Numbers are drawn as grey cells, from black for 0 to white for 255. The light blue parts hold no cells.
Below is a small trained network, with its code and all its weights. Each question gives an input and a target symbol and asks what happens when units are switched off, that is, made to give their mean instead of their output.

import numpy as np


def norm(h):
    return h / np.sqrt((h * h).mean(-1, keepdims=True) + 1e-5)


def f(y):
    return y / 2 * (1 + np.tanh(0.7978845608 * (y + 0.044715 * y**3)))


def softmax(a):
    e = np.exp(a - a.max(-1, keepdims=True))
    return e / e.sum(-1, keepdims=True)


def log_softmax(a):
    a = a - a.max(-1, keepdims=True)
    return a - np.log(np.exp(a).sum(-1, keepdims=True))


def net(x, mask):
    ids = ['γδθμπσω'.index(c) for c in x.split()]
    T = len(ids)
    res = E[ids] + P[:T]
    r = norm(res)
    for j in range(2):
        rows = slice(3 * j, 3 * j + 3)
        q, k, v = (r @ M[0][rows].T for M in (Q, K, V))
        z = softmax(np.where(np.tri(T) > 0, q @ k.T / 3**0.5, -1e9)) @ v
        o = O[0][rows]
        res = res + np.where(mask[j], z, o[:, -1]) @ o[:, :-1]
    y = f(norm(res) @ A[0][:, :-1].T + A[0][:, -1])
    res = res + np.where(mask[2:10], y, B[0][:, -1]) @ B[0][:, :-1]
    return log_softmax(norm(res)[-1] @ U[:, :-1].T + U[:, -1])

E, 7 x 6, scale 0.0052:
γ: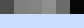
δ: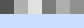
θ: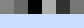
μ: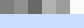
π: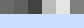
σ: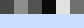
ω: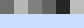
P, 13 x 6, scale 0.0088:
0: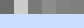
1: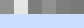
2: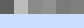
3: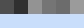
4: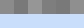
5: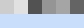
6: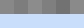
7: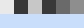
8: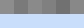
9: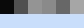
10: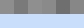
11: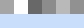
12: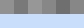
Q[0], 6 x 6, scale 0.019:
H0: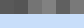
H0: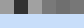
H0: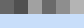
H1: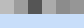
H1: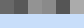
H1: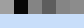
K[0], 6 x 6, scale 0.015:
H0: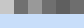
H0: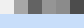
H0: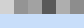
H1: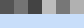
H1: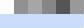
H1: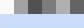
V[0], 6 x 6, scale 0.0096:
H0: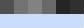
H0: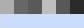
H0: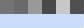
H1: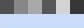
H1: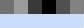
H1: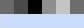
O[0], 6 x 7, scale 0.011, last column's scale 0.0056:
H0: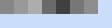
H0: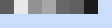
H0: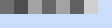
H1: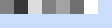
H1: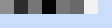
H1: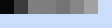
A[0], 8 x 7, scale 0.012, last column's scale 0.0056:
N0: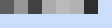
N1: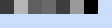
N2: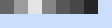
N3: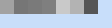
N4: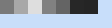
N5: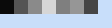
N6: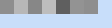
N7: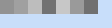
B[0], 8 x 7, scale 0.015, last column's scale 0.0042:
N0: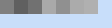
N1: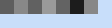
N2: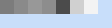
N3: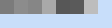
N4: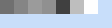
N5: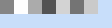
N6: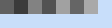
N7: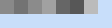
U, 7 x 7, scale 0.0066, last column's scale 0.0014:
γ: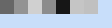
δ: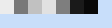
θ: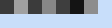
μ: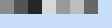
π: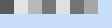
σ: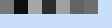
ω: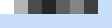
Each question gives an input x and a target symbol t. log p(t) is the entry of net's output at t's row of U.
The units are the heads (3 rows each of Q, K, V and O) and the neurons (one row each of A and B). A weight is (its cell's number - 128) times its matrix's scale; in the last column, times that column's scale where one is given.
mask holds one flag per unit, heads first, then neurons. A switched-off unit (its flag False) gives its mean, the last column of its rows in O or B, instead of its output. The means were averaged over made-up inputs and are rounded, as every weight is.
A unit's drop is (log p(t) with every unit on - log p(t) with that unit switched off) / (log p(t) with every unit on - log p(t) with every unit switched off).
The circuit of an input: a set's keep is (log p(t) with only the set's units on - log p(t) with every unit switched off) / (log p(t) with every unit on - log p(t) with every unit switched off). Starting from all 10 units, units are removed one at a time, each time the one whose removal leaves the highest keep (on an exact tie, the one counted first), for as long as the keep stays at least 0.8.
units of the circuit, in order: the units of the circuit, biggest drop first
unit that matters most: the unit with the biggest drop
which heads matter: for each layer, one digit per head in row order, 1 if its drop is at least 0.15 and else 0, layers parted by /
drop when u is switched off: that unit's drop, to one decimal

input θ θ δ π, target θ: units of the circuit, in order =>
[H0; N1]
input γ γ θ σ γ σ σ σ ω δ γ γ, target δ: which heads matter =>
01
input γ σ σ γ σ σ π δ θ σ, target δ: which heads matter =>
01
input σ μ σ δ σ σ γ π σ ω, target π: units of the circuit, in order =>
[N5; H1]
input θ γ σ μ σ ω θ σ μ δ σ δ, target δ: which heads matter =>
01
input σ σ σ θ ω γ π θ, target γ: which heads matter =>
10
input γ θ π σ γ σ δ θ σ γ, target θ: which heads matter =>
01
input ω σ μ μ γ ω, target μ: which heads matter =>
11
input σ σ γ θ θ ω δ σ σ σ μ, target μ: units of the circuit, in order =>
[H1; H0]
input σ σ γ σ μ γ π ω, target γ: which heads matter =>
10
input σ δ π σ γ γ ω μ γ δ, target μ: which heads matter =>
11
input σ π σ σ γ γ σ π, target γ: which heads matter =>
10
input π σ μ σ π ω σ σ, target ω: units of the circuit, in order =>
[H1; H0]
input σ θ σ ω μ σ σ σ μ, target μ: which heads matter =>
01
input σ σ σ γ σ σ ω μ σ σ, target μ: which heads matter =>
11
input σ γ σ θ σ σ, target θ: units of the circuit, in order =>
[H1; N1]
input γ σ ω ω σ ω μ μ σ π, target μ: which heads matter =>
01
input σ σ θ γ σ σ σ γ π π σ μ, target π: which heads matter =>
01
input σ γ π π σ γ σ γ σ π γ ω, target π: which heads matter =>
01
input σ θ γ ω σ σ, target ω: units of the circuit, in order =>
[H1]
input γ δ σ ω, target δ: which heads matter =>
01
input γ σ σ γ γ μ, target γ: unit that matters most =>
H0
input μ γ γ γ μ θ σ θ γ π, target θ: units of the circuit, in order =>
[H1; H0; N1]
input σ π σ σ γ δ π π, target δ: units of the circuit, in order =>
[H1; N3]
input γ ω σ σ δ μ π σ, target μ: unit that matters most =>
H0
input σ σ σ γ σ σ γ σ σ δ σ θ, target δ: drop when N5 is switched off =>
0.0
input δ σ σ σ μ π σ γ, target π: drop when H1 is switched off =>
1.0
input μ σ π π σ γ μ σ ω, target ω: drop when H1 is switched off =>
1.0
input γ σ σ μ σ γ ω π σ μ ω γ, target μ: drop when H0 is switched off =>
0.1
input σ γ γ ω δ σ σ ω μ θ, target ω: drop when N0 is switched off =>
0.0
